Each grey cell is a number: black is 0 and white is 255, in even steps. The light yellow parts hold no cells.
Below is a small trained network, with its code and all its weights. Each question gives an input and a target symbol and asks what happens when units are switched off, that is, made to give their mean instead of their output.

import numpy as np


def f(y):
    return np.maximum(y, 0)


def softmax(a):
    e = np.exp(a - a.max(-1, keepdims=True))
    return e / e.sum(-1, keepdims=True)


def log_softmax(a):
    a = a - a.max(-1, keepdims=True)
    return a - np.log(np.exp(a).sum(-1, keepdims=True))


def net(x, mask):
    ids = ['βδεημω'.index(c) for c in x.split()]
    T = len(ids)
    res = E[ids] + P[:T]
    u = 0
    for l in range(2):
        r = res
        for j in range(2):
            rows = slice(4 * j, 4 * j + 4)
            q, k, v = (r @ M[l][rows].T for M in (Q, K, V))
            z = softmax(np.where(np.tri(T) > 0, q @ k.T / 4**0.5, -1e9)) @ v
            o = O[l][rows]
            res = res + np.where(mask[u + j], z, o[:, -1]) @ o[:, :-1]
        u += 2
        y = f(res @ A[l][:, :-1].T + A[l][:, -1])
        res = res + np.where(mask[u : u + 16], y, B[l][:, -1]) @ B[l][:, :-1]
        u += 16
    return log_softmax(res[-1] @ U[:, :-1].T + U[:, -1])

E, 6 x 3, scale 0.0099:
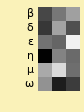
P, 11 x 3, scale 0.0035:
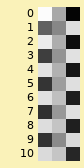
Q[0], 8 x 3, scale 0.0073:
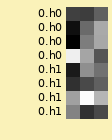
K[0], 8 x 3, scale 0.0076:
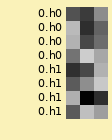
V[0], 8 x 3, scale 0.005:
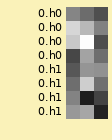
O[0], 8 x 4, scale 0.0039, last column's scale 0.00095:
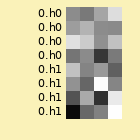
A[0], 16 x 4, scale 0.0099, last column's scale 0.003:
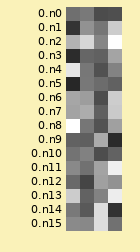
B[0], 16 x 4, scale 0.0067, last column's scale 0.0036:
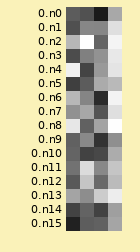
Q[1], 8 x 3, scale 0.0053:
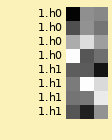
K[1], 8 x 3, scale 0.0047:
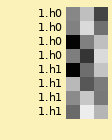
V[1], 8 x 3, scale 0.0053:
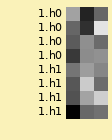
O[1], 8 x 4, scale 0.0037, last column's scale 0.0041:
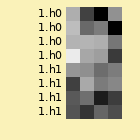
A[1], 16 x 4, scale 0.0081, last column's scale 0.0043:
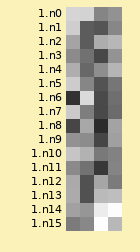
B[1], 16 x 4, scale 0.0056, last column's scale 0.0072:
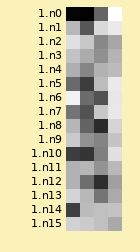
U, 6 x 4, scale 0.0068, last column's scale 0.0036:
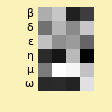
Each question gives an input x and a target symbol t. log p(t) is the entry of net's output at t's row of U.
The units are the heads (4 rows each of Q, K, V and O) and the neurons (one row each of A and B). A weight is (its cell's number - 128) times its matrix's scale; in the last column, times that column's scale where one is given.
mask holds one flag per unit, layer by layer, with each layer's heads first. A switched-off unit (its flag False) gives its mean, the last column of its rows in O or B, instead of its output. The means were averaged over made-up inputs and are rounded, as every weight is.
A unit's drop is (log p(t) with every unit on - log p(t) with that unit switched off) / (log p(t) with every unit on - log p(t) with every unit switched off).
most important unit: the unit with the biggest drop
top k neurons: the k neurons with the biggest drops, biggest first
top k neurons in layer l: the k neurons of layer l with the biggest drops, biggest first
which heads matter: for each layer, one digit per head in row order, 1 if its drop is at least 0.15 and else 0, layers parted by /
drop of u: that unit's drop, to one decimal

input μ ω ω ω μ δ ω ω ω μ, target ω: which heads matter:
01 / 00
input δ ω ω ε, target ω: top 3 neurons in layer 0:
(0.n14; 0.n15; 0.n9)
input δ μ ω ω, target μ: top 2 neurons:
(1.n0; 0.n6)
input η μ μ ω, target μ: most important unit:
0.h1
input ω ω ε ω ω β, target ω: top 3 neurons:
(0.n2; 0.n13; 0.n8)
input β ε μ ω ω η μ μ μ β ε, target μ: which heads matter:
00 / 00
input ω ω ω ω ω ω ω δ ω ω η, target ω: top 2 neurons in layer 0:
(0.n5; 0.n2)
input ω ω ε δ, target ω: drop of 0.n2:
0.2
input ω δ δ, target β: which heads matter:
00 / 00
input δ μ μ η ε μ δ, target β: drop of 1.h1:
0.2
